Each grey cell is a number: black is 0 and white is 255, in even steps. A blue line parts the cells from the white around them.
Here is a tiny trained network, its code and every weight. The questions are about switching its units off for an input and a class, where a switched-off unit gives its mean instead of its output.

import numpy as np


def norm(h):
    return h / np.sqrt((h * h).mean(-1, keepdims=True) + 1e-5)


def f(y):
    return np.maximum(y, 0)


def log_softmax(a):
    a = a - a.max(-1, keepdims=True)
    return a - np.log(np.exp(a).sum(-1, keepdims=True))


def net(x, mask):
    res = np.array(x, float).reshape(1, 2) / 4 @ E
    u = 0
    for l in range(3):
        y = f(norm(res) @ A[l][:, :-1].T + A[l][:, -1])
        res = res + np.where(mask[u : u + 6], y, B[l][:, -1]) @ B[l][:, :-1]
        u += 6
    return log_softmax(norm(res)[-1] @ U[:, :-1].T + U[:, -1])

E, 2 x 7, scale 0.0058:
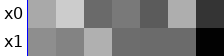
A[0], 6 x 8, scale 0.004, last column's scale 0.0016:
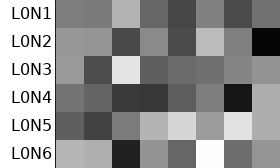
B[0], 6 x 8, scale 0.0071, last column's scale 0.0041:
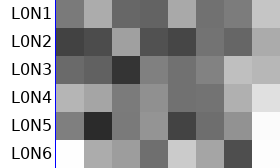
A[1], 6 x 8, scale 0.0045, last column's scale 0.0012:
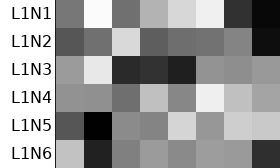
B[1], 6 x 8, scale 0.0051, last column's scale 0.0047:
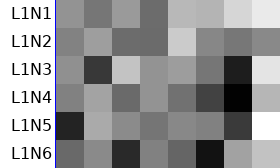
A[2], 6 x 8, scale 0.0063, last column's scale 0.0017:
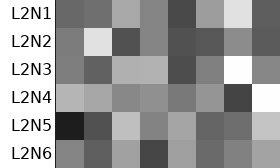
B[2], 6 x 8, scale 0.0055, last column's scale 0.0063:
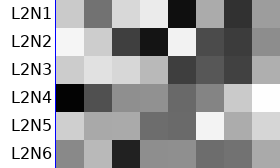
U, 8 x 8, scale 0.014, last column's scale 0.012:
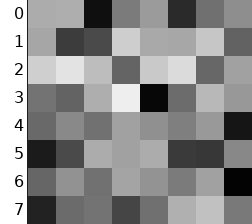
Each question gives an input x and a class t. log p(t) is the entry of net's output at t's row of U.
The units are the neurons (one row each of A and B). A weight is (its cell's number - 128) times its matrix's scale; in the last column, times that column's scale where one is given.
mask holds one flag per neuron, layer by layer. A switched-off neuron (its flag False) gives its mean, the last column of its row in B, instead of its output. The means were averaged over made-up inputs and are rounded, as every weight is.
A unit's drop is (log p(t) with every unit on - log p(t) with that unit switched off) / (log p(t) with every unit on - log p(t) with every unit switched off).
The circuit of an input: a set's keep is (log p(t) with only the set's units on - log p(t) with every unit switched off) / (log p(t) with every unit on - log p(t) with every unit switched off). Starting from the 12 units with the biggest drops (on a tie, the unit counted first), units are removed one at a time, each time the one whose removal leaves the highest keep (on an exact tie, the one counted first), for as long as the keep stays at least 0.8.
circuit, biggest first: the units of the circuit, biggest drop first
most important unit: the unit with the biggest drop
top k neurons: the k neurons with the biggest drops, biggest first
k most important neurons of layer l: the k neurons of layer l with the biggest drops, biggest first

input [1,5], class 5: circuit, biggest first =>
L2N5, L2N4
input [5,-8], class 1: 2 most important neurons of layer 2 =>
L2N4, L2N5
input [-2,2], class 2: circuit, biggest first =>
L0N5
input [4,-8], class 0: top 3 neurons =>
L1N4, L1N6, L0N5
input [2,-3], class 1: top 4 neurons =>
L0N6, L1N5, L2N4, L2N5
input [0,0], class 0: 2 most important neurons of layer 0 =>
L0N1, L0N4
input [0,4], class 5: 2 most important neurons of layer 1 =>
L1N3, L1N5
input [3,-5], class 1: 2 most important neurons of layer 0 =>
L0N6, L0N3
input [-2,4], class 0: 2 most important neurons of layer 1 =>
L1N5, L1N1
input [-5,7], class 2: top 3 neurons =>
L2N5, L0N6, L2N4
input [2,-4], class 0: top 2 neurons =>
L1N6, L0N5
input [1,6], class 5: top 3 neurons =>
L0N6, L2N5, L2N4
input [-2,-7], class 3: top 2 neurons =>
L0N5, L0N6
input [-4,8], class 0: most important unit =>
L1N5
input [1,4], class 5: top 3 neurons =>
L0N6, L2N5, L1N3
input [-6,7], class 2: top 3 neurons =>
L2N5, L2N4, L0N5
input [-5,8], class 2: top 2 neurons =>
L2N5, L0N6
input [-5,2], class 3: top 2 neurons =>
L0N6, L0N5
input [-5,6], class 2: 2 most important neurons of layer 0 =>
L0N5, L0N6
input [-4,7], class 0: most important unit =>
L1N5
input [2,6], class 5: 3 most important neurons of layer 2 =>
L2N5, L2N4, L2N3
